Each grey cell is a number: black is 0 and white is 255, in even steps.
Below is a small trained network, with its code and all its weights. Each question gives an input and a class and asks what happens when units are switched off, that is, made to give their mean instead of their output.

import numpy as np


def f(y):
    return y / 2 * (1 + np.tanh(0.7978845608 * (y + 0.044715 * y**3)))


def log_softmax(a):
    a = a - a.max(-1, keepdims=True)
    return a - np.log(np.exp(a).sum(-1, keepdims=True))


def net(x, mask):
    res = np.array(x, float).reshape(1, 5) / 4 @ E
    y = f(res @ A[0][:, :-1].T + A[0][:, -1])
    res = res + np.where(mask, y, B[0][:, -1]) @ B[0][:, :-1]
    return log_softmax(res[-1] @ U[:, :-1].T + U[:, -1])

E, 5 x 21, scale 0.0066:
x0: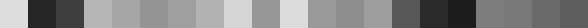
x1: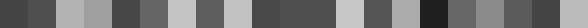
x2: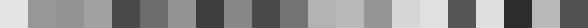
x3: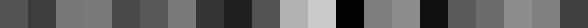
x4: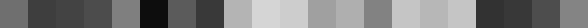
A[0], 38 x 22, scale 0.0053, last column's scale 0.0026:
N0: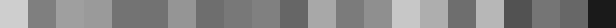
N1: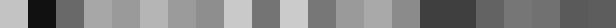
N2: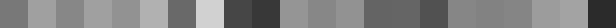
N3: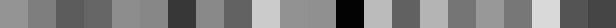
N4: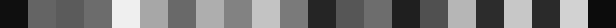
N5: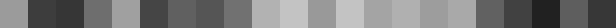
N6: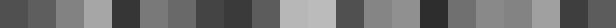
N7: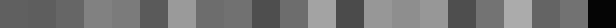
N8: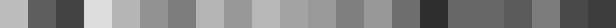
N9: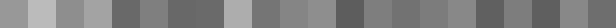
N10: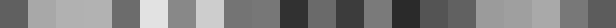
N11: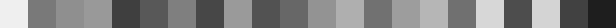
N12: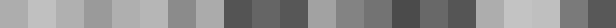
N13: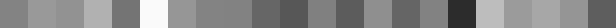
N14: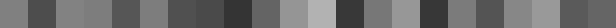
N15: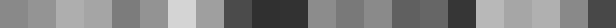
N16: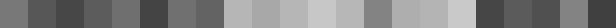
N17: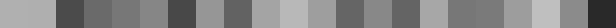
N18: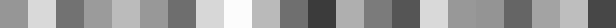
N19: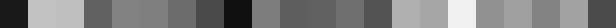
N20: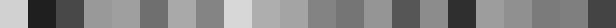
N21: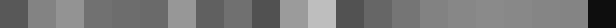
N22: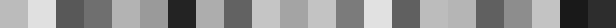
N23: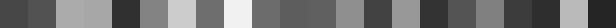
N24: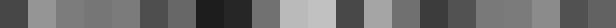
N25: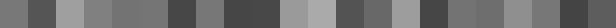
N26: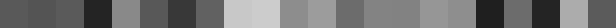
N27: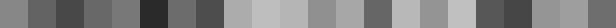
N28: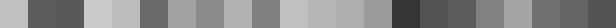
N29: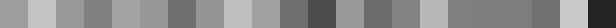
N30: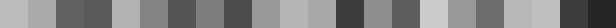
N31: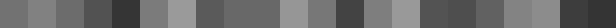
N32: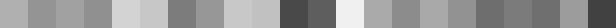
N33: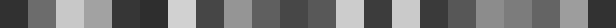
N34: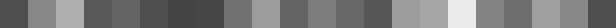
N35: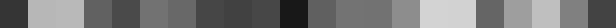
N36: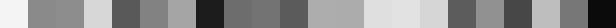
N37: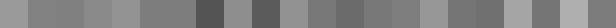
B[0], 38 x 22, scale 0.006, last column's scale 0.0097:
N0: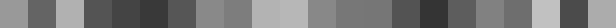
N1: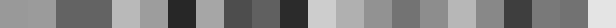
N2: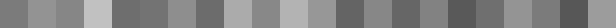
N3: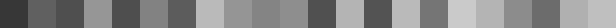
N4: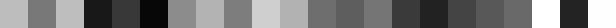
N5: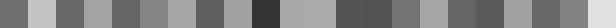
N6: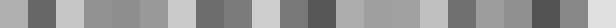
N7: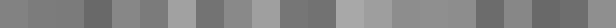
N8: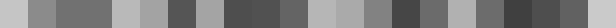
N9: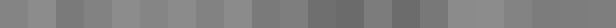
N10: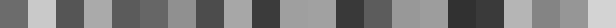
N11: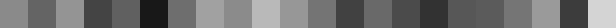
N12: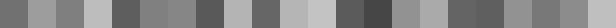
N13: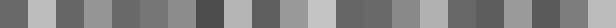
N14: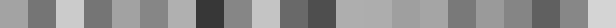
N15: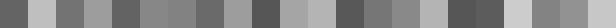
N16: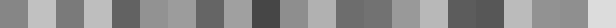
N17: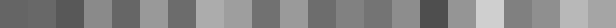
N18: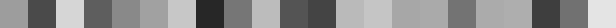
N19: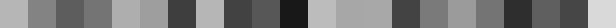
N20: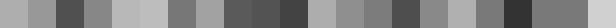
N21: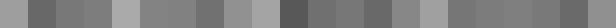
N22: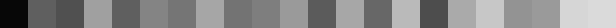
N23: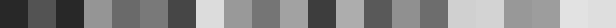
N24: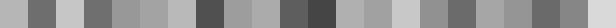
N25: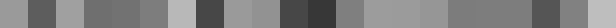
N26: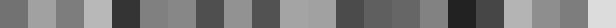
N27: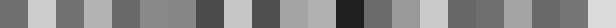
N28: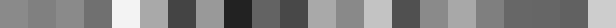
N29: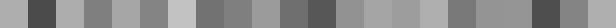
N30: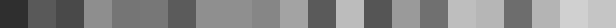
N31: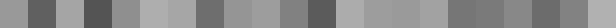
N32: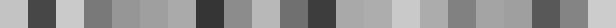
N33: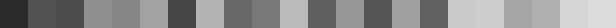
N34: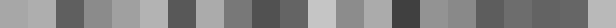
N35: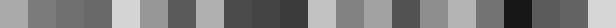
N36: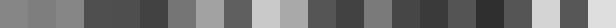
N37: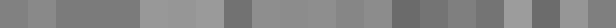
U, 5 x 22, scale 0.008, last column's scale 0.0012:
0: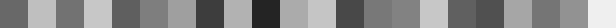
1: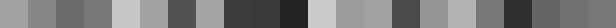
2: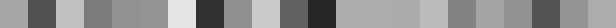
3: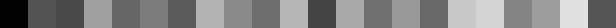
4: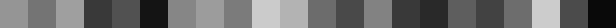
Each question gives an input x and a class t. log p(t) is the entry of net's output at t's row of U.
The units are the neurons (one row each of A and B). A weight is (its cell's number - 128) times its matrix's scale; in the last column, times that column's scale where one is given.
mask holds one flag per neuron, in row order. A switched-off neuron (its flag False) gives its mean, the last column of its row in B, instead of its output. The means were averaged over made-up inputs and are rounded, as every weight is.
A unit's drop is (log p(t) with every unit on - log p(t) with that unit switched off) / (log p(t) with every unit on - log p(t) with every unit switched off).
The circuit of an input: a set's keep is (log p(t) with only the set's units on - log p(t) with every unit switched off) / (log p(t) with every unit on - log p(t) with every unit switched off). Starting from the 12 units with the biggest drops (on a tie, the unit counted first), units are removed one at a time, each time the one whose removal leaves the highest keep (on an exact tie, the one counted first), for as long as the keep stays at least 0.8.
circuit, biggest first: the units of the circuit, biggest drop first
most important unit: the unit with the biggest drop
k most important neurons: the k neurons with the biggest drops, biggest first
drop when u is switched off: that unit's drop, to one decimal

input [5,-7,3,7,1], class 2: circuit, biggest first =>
(N24)
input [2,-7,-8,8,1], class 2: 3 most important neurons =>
(N24; N14; N6)
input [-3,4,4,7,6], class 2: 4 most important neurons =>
(N24; N6; N14; N10)
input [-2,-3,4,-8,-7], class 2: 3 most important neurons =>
(N18; N32; N29)
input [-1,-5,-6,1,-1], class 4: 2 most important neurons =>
(N4; N23)
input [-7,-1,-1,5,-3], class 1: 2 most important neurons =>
(N19; N35)
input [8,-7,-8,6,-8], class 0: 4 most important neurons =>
(N10; N12; N13; N2)
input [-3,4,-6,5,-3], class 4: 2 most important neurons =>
(N4; N18)
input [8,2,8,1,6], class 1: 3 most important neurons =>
(N1; N20; N4)
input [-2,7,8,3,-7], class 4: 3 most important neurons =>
(N11; N36; N0)
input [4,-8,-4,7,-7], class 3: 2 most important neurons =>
(N3; N30)
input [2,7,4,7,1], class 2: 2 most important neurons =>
(N6; N14)
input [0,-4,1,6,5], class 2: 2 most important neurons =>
(N24; N14)
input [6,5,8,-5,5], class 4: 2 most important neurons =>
(N36; N11)
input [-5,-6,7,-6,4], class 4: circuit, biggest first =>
(N36)
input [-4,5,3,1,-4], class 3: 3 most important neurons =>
(N33; N23; N27)
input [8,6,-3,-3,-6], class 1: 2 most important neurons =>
(N1; N28)
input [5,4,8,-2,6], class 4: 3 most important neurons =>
(N36; N11; N0)
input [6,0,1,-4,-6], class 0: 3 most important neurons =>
(N10; N12; N13)
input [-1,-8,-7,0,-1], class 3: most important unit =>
N22
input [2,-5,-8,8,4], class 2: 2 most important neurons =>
(N24; N14)
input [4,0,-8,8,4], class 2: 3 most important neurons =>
(N24; N14; N6)
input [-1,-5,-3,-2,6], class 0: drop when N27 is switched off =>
0.1
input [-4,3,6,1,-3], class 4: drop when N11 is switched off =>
0.1
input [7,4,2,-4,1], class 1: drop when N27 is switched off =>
0.0
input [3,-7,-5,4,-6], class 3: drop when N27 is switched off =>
0.2
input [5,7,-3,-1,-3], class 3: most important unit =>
N23
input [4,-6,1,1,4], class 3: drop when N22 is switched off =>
0.2
